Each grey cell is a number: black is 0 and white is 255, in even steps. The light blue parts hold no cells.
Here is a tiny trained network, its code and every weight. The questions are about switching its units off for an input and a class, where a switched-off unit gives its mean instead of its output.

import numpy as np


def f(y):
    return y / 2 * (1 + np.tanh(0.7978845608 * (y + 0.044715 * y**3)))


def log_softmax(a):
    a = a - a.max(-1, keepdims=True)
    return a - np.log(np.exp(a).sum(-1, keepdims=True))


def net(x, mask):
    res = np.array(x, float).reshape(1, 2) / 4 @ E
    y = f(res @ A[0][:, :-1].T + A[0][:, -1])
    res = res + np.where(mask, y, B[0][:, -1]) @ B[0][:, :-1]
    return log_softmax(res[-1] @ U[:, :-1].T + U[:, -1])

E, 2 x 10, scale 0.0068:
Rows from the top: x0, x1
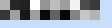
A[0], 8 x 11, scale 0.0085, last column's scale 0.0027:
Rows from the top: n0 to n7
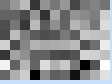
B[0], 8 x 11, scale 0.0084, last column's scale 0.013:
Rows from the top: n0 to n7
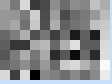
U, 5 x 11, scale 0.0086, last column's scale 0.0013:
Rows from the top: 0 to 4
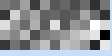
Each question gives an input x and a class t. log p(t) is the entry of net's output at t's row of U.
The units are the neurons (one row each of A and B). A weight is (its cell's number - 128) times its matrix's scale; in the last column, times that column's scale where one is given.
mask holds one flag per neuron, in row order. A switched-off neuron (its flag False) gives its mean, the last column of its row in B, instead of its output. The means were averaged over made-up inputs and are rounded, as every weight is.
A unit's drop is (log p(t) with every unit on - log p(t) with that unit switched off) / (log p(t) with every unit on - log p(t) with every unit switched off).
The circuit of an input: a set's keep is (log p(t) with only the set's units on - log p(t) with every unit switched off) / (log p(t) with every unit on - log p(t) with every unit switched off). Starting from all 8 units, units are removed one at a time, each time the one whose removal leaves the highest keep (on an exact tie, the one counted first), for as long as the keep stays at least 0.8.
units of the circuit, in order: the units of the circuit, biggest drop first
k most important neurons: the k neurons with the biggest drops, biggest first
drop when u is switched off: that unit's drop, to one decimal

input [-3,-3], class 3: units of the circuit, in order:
[n5 n3]
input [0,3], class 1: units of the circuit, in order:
[n7 n4]
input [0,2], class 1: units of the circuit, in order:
[n7 n4]
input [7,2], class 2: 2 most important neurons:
[n2 n5]
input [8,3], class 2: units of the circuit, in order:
[n2]
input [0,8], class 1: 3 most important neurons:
[n7 n2 n1]
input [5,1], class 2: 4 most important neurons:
[n5 n3 n2 n6]
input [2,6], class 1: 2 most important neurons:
[n7 n0]
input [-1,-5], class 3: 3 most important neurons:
[n5 n3 n0]
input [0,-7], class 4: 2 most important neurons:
[n4 n7]
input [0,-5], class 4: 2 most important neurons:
[n7 n4]
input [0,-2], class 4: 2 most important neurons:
[n7 n2]
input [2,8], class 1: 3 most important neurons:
[n5 n7 n3]
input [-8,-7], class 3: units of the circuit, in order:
[n0]
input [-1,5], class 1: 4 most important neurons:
[n7 n2 n1 n4]
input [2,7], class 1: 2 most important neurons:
[n7 n5]
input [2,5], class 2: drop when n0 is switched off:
-0.1
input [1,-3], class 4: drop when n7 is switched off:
0.1
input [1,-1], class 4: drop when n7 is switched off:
0.5
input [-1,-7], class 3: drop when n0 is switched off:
0.3
